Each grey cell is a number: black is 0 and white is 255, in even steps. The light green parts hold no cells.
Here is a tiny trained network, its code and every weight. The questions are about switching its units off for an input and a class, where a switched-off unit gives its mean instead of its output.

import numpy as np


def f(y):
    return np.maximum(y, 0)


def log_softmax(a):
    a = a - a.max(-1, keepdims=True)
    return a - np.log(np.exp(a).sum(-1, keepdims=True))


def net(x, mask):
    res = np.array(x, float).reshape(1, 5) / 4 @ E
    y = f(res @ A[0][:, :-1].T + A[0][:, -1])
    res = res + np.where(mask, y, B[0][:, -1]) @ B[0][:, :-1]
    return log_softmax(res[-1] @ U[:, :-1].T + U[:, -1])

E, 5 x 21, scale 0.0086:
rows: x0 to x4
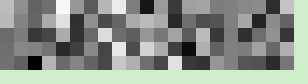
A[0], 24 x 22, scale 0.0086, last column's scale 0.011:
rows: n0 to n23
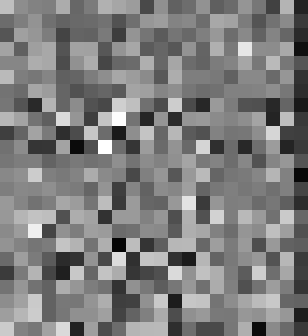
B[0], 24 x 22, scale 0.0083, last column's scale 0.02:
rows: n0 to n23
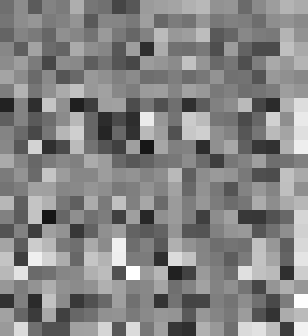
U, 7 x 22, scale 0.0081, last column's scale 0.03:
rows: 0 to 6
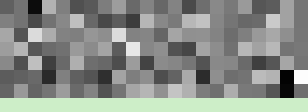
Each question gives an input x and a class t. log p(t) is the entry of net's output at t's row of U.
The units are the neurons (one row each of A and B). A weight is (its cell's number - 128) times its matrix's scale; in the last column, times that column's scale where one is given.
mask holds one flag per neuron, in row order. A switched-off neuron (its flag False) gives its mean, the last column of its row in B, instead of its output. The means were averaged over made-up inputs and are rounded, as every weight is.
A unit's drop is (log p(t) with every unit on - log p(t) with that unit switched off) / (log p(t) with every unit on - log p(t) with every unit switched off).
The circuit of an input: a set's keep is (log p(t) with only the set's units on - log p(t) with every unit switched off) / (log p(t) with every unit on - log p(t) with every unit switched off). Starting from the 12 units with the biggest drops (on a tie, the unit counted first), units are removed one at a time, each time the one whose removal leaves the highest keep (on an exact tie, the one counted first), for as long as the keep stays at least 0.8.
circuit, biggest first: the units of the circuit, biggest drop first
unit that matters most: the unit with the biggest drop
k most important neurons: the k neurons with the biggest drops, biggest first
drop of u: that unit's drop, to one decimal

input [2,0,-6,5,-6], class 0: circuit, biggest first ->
[n21]
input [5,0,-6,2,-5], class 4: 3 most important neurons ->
[n15 n7 n3]
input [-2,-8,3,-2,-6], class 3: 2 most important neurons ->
[n19 n7]
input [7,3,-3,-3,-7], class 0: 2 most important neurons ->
[n21 n16]
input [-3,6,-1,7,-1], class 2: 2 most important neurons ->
[n18 n19]
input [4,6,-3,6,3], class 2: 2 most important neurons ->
[n18 n19]
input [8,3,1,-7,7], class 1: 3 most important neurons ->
[n8 n21 n0]
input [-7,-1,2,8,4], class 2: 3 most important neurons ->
[n18 n8 n0]
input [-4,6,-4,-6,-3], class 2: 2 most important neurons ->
[n17 n19]
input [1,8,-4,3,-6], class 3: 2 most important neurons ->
[n23 n7]
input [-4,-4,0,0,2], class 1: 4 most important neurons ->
[n23 n9 n21 n4]
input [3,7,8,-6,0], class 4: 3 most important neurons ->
[n10 n19 n18]
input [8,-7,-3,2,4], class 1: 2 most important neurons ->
[n8 n23]
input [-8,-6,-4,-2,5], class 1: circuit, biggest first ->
[n9]
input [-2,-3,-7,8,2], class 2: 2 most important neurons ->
[n18 n10]
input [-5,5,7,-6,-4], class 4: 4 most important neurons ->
[n10 n18 n8 n19]
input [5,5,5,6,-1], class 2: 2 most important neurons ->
[n18 n9]
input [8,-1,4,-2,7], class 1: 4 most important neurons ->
[n8 n21 n0 n16]
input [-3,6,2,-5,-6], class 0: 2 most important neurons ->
[n21 n19]
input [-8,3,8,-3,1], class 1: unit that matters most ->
n9
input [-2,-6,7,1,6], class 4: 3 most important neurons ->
[n10 n23 n21]
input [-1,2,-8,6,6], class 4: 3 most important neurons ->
[n15 n21 n3]
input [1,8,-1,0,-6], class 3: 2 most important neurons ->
[n23 n7]
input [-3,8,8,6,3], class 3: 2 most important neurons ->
[n23 n15]
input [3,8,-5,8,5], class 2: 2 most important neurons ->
[n18 n19]
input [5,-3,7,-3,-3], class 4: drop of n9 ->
0.1
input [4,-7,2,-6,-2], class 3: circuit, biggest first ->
[n19]
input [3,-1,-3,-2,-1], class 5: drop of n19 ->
-0.2
